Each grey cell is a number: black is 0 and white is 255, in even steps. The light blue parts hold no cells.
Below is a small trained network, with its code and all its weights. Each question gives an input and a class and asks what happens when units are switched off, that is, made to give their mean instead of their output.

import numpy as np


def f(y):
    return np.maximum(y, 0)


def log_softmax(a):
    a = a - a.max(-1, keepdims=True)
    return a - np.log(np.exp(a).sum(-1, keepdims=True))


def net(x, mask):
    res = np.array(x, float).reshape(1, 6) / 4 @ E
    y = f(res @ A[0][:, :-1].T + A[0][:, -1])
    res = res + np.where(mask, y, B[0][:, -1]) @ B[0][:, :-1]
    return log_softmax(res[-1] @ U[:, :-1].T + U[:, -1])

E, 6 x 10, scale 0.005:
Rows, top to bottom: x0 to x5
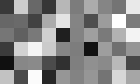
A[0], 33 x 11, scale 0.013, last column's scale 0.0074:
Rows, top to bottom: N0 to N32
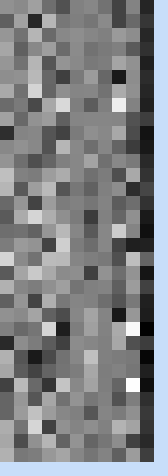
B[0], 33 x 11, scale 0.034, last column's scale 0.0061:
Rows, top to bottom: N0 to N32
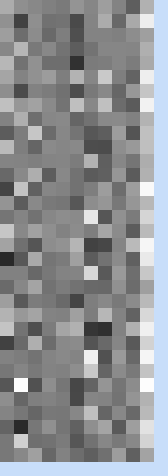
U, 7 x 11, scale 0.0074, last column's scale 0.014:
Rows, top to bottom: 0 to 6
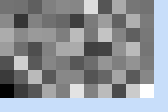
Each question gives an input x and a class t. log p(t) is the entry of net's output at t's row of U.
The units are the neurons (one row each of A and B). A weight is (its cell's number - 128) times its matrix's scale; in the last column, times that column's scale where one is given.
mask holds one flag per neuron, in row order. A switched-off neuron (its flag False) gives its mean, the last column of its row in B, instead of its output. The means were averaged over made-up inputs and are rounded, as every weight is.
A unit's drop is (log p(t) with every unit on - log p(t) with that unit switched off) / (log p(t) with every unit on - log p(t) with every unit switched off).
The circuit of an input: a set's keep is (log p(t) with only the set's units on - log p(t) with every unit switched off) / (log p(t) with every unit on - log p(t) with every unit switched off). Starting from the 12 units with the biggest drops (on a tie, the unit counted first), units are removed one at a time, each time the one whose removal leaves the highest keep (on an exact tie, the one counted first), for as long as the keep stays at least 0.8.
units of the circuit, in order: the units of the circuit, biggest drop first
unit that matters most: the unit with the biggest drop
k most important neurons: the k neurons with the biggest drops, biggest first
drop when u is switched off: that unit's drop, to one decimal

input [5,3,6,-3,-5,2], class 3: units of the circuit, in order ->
(N23)
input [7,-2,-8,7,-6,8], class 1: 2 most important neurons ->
(N30; N6)
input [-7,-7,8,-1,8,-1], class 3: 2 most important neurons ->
(N23; N7)
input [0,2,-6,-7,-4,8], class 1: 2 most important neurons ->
(N30; N6)
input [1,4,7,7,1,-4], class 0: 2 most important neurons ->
(N15; N19)
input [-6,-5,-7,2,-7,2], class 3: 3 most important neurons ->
(N17; N10; N27)
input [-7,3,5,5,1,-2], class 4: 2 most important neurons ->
(N13; N31)
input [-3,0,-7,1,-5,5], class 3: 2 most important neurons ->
(N17; N10)
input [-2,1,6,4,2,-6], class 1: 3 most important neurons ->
(N1; N17; N21)
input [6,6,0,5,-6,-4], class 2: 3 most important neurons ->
(N7; N16; N13)
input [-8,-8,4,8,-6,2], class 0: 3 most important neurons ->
(N15; N19; N29)
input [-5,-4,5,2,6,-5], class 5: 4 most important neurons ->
(N24; N9; N27; N17)
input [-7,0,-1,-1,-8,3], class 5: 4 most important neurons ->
(N18; N27; N12; N32)
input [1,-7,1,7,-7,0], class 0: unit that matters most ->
N15
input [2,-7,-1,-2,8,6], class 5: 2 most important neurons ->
(N9; N24)
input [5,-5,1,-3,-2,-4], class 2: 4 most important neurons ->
(N22; N5; N13; N31)
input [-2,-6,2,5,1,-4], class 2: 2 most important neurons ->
(N5; N22)
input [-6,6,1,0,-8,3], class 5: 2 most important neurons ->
(N18; N12)
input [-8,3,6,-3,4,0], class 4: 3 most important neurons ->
(N13; N31; N17)
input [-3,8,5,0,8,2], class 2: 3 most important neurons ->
(N7; N16; N18)
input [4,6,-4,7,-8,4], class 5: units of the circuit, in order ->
(N18)
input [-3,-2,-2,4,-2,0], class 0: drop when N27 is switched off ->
0.3
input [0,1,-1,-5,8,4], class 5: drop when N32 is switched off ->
0.0
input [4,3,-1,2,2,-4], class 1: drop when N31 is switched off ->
0.4
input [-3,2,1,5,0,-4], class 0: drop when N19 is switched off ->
0.1
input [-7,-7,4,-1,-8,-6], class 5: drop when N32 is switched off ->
0.3
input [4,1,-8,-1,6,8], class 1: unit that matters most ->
N30
